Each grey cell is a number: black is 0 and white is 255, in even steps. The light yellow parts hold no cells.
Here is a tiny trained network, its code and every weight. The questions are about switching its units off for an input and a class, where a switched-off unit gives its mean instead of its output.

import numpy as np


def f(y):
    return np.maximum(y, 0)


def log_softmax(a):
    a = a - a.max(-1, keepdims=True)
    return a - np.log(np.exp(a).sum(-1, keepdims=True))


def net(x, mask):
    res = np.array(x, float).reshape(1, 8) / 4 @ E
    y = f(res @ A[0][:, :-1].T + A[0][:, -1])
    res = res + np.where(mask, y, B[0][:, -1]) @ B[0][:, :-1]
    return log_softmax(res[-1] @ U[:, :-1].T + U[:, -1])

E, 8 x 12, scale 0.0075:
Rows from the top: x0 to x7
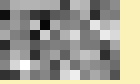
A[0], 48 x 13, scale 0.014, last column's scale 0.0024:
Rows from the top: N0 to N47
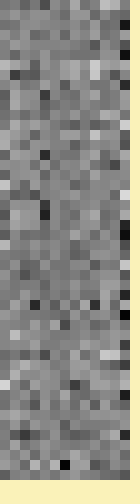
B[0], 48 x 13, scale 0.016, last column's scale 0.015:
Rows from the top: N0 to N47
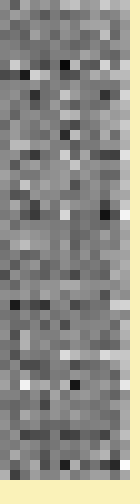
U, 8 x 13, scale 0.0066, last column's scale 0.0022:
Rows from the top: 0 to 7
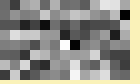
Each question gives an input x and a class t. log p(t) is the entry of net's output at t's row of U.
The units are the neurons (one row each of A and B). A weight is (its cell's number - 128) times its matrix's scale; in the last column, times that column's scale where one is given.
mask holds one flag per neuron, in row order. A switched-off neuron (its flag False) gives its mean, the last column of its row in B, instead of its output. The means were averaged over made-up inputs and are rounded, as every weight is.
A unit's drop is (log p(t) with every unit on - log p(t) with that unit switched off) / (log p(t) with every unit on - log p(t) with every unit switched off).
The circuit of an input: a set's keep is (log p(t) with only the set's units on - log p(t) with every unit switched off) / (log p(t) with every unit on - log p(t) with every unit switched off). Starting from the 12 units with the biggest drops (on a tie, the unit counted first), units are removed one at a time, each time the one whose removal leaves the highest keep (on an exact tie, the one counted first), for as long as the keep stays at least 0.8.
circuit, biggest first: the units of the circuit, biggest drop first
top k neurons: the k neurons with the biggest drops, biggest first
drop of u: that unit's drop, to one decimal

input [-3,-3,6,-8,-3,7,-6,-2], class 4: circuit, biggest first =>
(N38)
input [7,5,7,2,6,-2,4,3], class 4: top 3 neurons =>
(N21; N46; N15)
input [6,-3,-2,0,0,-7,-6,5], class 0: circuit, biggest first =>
(N21; N15)
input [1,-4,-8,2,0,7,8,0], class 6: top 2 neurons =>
(N16; N21)
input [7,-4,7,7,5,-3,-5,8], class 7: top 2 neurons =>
(N6; N38)
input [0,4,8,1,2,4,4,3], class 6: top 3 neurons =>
(N6; N13; N38)
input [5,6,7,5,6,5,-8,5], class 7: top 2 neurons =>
(N7; N38)
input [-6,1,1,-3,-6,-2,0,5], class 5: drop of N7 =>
0.2
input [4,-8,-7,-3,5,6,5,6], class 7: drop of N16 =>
0.1
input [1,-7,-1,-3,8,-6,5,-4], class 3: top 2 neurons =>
(N21; N30)
